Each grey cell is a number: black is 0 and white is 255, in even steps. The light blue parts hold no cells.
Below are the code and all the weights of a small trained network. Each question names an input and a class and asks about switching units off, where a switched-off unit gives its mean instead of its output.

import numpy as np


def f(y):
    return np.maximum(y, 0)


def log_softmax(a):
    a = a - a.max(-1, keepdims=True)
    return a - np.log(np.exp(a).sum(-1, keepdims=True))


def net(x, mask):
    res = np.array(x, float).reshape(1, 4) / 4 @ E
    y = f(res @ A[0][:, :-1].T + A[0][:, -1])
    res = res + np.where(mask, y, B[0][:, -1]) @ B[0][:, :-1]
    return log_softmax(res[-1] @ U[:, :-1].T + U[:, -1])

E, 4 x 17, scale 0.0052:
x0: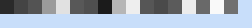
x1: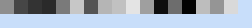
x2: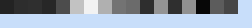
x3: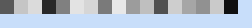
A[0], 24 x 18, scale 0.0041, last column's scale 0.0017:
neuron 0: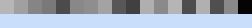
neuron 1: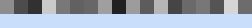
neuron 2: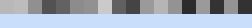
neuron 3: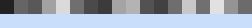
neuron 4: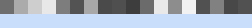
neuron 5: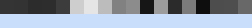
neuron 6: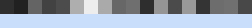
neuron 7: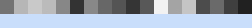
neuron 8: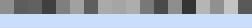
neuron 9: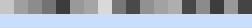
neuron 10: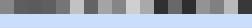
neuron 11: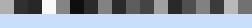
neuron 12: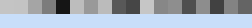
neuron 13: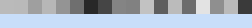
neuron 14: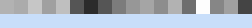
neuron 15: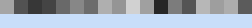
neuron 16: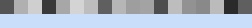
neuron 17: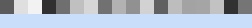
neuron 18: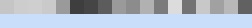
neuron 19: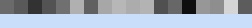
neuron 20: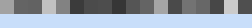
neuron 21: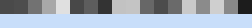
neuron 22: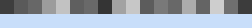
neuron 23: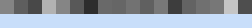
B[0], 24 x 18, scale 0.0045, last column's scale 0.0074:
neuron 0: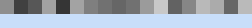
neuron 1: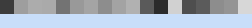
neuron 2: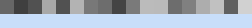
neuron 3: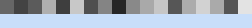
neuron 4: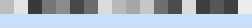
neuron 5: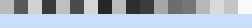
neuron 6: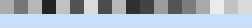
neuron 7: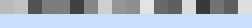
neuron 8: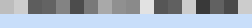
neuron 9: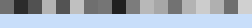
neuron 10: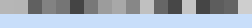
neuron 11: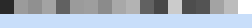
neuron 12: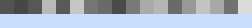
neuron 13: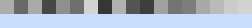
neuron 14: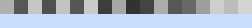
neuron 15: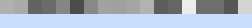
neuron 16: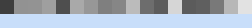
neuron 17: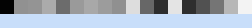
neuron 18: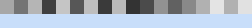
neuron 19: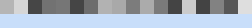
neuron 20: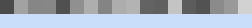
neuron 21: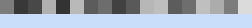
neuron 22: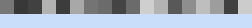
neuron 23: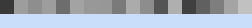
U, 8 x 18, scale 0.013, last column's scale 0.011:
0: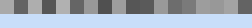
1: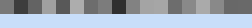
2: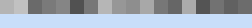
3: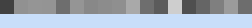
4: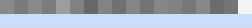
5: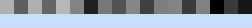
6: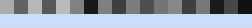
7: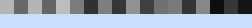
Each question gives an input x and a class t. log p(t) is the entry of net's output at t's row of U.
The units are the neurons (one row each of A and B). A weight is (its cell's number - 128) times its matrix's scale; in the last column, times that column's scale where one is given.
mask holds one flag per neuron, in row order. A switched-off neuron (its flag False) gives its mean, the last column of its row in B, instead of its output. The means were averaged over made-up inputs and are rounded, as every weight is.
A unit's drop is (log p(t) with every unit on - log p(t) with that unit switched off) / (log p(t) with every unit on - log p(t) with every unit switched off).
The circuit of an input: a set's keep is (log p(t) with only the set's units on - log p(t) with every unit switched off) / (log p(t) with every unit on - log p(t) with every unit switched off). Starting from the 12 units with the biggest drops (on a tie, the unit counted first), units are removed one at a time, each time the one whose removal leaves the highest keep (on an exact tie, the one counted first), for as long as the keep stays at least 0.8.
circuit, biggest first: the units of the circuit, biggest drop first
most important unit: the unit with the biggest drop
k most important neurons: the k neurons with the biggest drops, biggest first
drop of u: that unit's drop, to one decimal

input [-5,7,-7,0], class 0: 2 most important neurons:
[neuron 13; neuron 14]
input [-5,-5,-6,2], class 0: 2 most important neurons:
[neuron 18; neuron 14]
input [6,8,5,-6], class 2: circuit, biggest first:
[neuron 19]
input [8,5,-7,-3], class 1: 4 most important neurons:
[neuron 3; neuron 21; neuron 22; neuron 5]
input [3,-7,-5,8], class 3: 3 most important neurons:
[neuron 17; neuron 16; neuron 19]
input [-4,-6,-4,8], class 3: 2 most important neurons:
[neuron 17; neuron 16]
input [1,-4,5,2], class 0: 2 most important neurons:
[neuron 5; neuron 6]
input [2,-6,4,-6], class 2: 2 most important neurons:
[neuron 4; neuron 7]
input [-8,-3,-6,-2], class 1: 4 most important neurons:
[neuron 9; neuron 12; neuron 2; neuron 5]
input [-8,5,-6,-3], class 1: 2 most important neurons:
[neuron 9; neuron 2]
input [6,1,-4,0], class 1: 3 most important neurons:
[neuron 3; neuron 21; neuron 5]
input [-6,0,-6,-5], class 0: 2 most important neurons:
[neuron 18; neuron 14]
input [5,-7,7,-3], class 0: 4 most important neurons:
[neuron 5; neuron 6; neuron 19; neuron 8]
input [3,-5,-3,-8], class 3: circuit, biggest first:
[neuron 11]
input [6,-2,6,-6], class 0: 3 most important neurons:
[neuron 5; neuron 6; neuron 17]
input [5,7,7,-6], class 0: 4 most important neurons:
[neuron 5; neuron 6; neuron 4; neuron 7]
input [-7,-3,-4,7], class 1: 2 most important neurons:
[neuron 12; neuron 9]
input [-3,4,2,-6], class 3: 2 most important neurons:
[neuron 11; neuron 1]
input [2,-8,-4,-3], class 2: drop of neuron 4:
0.3
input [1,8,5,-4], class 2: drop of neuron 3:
0.0
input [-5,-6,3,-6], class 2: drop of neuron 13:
0.1
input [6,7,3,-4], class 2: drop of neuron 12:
0.2
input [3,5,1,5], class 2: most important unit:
neuron 11
